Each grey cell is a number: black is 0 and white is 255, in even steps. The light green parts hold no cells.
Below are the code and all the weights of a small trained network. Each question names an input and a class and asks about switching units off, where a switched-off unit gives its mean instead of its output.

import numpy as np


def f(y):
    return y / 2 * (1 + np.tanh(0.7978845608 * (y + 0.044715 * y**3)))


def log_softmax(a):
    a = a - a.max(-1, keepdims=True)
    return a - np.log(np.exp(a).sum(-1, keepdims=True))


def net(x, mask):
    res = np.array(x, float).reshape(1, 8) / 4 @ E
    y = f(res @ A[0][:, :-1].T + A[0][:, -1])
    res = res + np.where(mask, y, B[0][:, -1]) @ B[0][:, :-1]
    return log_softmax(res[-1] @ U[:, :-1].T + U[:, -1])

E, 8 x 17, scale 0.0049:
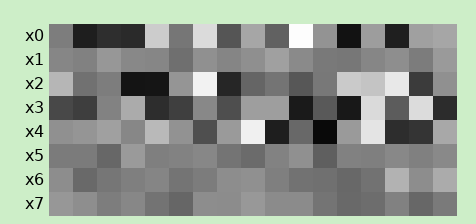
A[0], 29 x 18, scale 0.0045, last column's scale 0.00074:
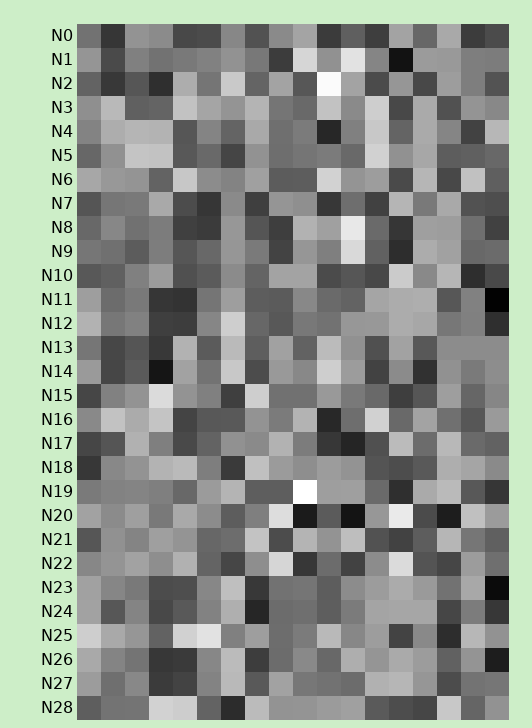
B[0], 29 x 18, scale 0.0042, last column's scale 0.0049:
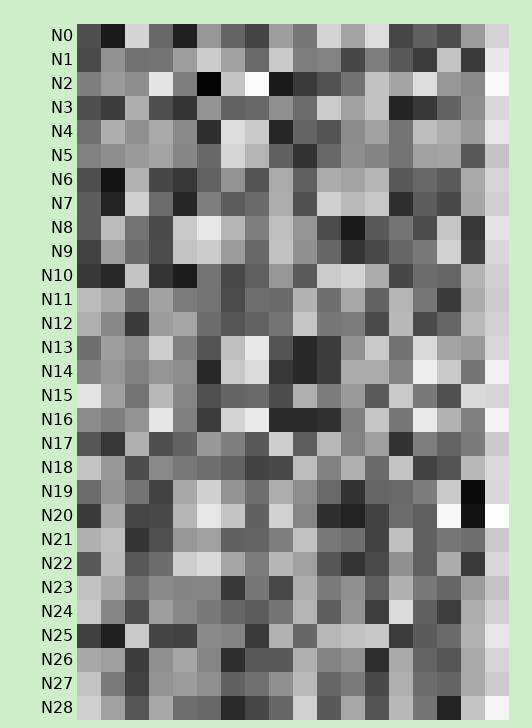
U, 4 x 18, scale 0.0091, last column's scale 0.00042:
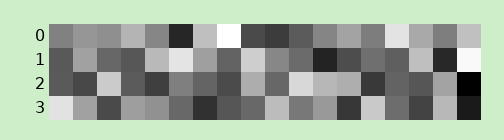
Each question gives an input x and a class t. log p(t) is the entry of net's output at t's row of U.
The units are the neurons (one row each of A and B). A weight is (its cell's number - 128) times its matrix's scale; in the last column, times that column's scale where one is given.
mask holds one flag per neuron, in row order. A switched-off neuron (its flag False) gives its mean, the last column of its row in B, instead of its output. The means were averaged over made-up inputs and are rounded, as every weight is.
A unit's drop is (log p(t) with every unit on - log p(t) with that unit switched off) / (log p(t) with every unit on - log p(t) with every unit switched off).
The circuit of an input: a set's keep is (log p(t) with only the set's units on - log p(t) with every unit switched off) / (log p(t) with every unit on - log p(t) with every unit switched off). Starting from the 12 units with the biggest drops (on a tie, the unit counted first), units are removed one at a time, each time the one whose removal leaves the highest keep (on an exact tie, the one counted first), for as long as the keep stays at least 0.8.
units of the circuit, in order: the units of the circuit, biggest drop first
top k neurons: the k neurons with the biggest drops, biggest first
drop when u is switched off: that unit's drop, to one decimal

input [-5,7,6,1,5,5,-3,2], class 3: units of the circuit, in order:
(N27)
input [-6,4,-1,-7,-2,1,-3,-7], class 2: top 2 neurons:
(N25 N3)
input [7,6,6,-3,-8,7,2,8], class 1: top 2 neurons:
(N8 N1)
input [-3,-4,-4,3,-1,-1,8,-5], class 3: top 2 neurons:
(N2 N14)
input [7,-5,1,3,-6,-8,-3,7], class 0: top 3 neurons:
(N2 N14 N13)
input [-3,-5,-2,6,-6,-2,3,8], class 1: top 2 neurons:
(N8 N9)
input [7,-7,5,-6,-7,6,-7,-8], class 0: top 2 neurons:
(N2 N14)
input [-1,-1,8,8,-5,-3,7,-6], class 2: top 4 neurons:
(N0 N7 N10 N17)
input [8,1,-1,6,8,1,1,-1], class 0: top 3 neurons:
(N2 N13 N14)
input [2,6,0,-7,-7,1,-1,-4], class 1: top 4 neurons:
(N8 N1 N19 N9)
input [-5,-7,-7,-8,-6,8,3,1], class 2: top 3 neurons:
(N3 N25 N6)
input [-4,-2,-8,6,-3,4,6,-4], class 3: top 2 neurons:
(N28 N15)
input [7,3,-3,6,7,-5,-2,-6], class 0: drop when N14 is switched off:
0.5
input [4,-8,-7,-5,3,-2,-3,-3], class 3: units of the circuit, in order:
(N28)
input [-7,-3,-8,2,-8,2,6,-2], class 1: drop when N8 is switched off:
0.7
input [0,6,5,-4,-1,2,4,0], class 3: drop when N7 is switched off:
0.3
